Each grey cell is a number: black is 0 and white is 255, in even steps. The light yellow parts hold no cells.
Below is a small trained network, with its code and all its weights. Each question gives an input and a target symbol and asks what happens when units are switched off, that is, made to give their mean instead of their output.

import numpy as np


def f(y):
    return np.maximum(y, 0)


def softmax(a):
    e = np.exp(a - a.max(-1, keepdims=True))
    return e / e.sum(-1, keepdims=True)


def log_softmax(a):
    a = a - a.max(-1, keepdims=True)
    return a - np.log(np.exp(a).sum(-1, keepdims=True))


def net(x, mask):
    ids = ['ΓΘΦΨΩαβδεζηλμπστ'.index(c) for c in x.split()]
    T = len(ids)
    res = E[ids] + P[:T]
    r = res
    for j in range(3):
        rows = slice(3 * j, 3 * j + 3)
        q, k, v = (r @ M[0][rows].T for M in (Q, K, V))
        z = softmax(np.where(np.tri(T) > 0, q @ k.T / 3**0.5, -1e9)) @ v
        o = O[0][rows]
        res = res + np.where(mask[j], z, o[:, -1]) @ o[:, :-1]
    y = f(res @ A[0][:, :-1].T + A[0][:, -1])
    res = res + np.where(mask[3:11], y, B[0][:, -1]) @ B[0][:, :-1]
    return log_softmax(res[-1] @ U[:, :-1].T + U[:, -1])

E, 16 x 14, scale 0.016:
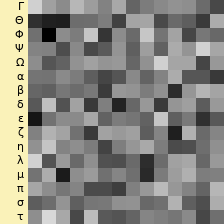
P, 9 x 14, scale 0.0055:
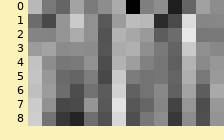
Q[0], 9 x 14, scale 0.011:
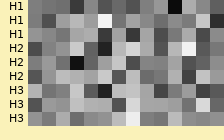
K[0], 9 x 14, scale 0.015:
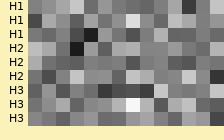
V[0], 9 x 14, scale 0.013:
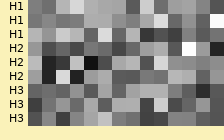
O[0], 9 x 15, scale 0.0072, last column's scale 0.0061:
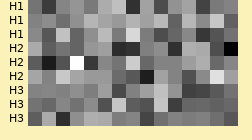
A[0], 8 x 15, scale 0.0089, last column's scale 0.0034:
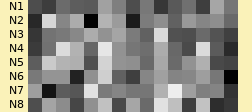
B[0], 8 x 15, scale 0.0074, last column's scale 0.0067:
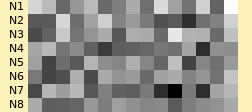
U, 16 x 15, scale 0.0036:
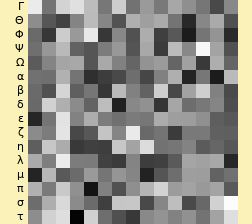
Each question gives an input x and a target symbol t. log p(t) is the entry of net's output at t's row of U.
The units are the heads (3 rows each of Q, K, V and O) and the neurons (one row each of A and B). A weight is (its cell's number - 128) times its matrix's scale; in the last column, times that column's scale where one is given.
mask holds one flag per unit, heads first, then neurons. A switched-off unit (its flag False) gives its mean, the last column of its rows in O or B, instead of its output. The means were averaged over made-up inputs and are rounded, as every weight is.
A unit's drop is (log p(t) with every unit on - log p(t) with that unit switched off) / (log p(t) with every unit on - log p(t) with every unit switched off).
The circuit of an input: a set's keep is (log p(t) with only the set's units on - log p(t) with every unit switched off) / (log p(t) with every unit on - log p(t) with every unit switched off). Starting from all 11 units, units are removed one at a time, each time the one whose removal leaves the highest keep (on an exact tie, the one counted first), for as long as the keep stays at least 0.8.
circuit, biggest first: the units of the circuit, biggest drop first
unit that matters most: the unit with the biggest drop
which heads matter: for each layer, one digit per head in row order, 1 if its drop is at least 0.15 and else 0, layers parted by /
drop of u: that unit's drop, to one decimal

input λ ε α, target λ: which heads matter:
011
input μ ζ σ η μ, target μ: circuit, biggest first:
H3
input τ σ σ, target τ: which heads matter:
010
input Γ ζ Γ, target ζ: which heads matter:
100
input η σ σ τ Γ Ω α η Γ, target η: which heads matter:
010
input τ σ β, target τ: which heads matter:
010
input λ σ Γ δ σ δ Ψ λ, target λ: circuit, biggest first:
H2, H3, N7
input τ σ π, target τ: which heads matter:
010
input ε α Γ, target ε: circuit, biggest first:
H3, N3
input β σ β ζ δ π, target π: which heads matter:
111
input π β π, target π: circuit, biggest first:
H3, H2
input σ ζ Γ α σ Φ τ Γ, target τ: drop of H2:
0.9
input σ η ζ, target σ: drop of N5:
0.1
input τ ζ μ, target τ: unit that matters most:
H2
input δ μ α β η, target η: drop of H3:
-0.2
